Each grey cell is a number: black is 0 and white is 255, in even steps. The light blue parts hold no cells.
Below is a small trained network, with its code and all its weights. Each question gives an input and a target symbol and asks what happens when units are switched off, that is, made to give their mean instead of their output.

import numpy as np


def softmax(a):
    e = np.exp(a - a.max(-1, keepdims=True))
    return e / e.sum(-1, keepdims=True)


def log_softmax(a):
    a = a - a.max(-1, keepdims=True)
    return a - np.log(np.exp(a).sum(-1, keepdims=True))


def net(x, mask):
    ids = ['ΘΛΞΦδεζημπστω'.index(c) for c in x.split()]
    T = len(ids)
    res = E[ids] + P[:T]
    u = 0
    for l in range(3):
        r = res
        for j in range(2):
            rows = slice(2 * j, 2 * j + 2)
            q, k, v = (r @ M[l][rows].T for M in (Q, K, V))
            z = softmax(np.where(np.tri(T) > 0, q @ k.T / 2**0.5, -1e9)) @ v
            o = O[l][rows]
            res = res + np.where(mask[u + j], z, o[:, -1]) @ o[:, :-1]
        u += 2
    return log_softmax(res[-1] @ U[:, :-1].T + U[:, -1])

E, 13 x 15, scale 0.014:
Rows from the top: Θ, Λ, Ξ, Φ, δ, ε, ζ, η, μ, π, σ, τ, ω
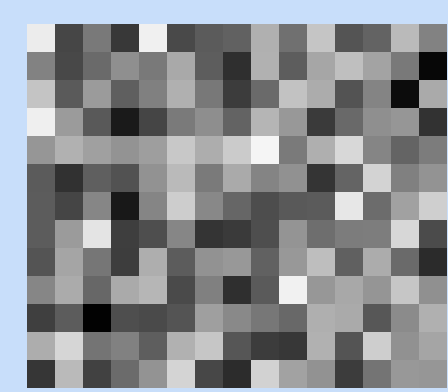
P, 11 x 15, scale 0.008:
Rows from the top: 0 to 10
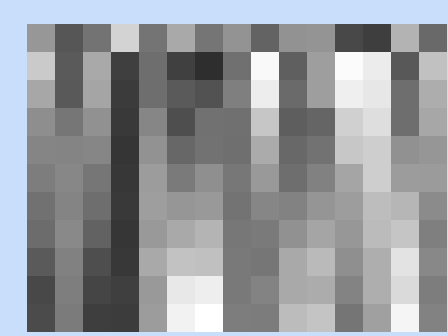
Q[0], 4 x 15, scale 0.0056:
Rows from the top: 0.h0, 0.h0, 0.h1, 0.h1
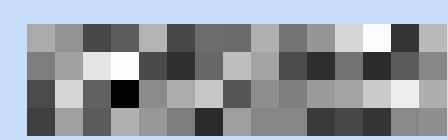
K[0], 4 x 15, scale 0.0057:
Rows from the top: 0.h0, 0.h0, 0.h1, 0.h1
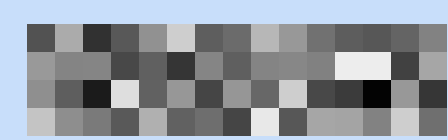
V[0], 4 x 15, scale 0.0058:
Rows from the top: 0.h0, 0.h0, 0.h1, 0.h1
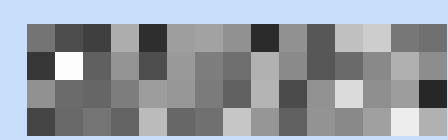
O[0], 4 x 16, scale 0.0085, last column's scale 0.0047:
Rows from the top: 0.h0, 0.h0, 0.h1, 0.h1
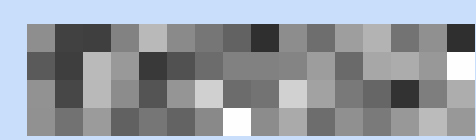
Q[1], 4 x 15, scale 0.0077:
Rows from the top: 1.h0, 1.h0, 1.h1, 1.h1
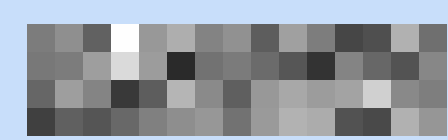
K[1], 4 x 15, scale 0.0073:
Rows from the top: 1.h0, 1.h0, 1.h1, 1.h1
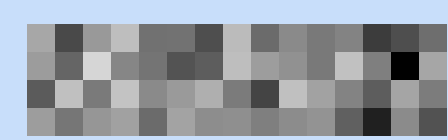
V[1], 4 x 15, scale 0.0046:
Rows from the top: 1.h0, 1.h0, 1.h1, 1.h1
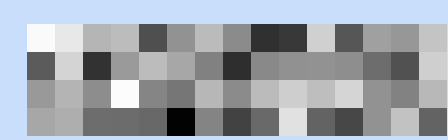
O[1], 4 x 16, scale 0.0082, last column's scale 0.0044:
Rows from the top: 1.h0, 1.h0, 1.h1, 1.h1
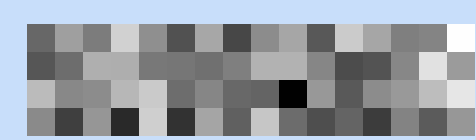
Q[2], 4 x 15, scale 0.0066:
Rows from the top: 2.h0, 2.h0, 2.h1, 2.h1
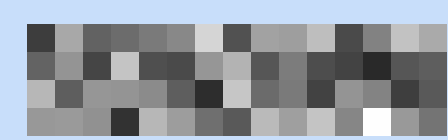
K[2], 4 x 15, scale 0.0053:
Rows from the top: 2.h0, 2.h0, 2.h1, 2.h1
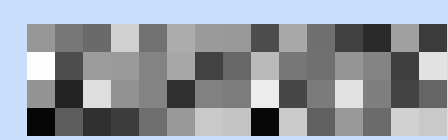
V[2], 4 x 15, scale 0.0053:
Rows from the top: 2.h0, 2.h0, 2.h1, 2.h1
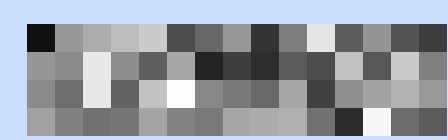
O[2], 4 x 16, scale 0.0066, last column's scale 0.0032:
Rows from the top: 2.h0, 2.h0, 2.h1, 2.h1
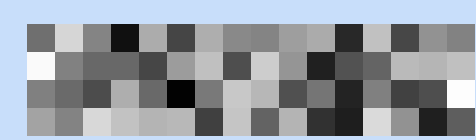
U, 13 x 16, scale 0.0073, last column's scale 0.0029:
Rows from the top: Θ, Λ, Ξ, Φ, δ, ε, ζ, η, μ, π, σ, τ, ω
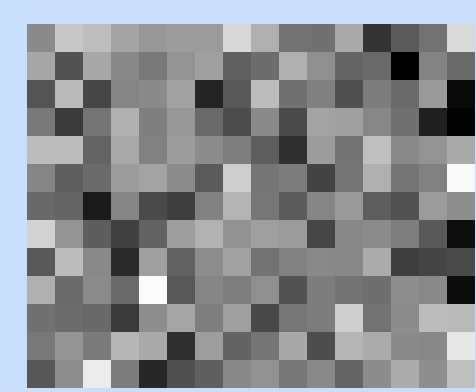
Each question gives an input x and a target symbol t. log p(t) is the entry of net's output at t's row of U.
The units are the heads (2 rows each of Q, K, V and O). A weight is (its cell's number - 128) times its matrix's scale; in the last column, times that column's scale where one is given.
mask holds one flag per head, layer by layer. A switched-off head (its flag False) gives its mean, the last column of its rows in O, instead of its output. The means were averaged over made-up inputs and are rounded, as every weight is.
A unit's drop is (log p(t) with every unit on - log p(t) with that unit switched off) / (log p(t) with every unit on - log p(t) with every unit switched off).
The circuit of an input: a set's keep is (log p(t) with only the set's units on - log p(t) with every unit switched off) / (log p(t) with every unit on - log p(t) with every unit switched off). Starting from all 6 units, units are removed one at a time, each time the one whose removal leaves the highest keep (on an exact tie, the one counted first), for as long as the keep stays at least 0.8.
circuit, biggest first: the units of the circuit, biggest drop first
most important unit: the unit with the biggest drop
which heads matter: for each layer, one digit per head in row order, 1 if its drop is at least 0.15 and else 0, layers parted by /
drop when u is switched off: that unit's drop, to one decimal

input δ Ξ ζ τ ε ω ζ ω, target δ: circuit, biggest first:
(1.h1)
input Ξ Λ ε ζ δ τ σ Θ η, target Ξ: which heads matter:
11 / 10 / 00
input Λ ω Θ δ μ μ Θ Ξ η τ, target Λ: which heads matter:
01 / 00 / 00
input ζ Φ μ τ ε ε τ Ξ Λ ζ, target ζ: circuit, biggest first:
(2.h1 1.h1)
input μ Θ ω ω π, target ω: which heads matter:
10 / 10 / 00
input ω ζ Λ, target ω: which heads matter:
10 / 00 / 00
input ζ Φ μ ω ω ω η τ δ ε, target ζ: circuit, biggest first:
(2.h1 0.h0 1.h1)
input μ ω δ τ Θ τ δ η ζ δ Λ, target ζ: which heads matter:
00 / 00 / 01
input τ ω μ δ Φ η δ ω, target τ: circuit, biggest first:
(0.h1 1.h0)
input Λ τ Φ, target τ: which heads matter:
00 / 10 / 00
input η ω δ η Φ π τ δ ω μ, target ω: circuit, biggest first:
(0.h0 1.h0)
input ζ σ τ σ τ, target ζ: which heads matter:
10 / 00 / 01
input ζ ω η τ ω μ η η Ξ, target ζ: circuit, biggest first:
(2.h1 0.h0)
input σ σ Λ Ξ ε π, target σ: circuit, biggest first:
(2.h1 1.h0)
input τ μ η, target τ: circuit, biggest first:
(1.h0)
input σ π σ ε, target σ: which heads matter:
00 / 00 / 01
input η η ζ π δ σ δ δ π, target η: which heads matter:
00 / 10 / 10
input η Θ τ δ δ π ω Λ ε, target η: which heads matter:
00 / 00 / 10
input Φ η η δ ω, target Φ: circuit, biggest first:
(2.h0 1.h1)
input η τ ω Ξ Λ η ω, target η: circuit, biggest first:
(2.h0)
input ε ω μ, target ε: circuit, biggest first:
(2.h1 0.h1 0.h0)
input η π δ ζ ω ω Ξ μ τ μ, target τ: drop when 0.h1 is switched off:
0.1
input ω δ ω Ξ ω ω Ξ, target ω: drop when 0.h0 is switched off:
0.6
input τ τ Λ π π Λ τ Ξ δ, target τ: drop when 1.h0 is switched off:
0.8
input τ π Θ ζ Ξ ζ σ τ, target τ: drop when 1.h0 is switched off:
0.8
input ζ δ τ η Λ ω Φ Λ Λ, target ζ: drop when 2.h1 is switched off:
0.9
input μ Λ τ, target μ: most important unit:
2.h0
